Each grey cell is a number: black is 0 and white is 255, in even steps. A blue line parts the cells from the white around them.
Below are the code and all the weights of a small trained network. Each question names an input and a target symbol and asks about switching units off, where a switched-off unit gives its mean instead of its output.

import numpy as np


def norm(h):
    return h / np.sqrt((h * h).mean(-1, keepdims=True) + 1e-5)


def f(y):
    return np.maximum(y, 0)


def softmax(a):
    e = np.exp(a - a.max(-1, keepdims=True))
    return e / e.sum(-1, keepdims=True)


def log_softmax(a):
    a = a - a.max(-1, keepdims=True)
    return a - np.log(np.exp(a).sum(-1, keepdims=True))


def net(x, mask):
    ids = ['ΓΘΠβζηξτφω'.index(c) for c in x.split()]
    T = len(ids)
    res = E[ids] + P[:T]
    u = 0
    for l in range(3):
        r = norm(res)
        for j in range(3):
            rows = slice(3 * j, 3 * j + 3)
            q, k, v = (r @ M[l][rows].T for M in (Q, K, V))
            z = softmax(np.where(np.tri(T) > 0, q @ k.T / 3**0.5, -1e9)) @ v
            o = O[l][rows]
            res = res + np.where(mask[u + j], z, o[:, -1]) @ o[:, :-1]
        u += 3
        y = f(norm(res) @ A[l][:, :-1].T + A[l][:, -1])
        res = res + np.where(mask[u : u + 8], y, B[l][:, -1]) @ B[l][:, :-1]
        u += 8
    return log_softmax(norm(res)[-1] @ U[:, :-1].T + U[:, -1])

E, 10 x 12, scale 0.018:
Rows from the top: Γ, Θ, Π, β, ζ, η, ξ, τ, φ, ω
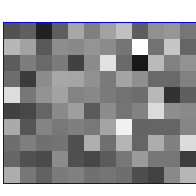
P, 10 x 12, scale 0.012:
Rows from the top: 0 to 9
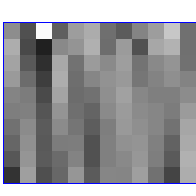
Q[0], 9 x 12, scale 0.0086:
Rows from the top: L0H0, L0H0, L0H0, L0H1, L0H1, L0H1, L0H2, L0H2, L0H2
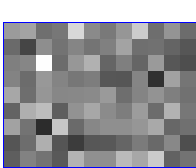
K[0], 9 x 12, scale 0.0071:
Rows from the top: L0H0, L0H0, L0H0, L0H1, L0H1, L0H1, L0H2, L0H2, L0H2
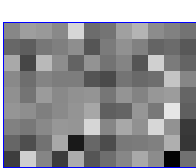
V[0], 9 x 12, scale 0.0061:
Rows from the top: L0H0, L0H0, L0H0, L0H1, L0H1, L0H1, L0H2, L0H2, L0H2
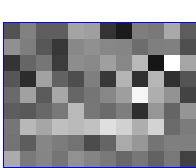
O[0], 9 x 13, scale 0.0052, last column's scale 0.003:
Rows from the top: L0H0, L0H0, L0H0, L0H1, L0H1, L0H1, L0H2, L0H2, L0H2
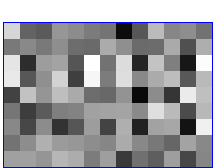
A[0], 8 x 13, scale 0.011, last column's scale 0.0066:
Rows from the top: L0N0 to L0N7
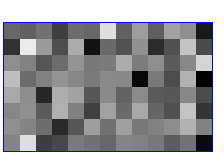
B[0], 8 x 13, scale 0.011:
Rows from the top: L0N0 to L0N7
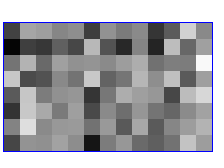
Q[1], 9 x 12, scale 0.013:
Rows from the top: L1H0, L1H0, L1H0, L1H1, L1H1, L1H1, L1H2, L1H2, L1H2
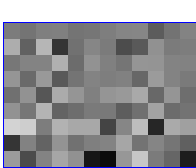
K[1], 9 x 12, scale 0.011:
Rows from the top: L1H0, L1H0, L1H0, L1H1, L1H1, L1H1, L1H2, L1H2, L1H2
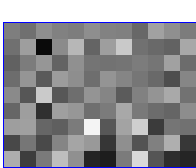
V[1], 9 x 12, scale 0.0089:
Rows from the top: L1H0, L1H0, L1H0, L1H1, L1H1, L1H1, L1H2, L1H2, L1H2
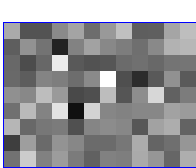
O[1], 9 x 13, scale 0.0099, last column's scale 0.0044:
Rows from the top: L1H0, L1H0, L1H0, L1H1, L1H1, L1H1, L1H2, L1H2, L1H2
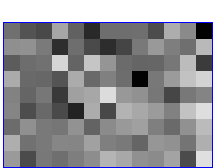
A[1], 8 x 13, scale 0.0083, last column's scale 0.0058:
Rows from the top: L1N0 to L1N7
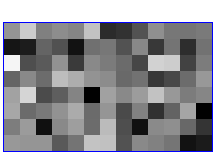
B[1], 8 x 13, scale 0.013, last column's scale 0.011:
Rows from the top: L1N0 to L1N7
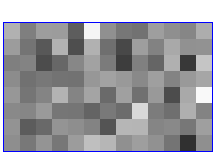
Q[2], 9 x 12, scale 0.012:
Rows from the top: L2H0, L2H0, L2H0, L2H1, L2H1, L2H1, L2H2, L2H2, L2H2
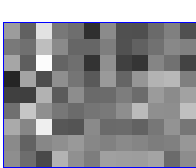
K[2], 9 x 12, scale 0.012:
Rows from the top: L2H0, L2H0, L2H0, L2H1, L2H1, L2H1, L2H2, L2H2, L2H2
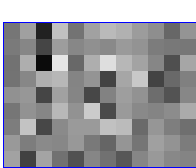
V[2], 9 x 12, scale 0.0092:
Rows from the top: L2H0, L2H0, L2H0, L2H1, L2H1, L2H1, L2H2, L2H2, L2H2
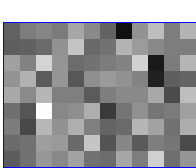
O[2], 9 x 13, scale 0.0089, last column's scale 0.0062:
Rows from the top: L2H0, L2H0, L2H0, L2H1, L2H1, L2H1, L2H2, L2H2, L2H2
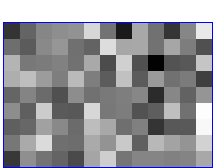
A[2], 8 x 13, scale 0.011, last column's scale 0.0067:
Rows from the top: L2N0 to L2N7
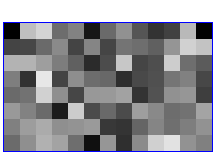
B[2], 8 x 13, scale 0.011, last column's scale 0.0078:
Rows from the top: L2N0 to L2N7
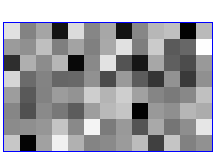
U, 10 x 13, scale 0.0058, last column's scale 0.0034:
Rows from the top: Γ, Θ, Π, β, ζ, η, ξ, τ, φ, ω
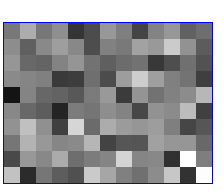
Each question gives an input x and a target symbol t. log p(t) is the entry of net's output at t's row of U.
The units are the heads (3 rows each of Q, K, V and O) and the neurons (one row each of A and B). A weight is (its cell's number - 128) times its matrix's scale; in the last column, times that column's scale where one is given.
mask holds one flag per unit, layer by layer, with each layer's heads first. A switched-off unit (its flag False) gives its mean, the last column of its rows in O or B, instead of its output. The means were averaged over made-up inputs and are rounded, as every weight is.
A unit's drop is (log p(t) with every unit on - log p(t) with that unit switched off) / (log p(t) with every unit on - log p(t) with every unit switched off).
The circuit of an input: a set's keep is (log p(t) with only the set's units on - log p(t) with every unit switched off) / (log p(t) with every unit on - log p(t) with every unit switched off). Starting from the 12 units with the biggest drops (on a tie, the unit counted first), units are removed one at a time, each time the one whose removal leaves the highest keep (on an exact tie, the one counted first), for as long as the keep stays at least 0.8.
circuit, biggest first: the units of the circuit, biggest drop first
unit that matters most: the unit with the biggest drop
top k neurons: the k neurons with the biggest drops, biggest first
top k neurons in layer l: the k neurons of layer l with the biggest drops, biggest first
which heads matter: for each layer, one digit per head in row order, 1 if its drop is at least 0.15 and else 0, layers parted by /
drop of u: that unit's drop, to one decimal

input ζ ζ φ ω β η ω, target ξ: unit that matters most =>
L0H1
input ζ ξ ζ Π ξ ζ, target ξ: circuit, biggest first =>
L0H0; L2N0; L0N5
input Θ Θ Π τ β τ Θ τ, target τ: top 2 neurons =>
L0N1; L0N6
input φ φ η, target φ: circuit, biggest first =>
L2N0; L1N2
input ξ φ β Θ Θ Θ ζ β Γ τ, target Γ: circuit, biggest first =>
L2H0; L2N2; L1H0
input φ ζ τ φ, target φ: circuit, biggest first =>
L0H2; L0N4; L0H0
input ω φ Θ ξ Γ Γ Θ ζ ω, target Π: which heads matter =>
011 / 001 / 101
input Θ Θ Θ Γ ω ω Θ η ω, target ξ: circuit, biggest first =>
L0H2; L2N0; L0N5
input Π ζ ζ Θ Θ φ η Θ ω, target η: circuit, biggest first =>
L1H1; L2H0
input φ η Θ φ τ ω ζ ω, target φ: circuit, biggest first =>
L0H2; L0N4
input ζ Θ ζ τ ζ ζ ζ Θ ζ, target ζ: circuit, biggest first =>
L0H0; L0N1
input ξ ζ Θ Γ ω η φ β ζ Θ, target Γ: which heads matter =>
000 / 000 / 100
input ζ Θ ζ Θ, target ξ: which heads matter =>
010 / 110 / 000
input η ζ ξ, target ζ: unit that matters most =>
L1H2
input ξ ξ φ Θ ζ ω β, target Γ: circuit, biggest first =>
L2N2; L2H0; L1H0
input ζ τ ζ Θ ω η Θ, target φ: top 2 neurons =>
L0N4; L0N7
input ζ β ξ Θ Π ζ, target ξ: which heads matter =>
110 / 001 / 000
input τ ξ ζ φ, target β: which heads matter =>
000 / 110 / 000
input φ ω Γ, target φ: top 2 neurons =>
L2N0; L1N2
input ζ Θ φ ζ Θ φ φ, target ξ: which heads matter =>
011 / 000 / 000
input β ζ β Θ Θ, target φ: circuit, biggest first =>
L0H1; L0N4
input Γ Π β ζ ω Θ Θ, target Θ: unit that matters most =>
L2H0
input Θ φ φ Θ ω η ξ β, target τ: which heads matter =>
010 / 010 / 100
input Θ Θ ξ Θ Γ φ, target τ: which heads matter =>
010 / 000 / 100
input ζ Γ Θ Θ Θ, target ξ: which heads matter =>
110 / 000 / 000
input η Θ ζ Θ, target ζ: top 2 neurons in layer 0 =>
L0N2; L0N1
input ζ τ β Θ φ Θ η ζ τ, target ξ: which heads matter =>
110 / 010 / 000
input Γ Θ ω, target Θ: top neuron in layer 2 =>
L2N7
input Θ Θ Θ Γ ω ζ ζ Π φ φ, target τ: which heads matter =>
110 / 110 / 100
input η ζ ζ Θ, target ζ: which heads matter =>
000 / 001 / 100
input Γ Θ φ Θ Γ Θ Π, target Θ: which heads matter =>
000 / 000 / 100
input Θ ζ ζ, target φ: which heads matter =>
110 / 000 / 000
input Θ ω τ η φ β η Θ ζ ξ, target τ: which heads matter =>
010 / 010 / 100
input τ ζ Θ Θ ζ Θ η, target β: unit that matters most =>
L1H1
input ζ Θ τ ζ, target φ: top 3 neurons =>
L0N4; L0N5; L2N0
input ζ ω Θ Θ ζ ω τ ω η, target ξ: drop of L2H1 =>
0.2
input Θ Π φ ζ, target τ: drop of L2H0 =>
0.3
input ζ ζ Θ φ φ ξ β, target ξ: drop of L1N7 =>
0.1
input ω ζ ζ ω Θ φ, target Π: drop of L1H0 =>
0.1
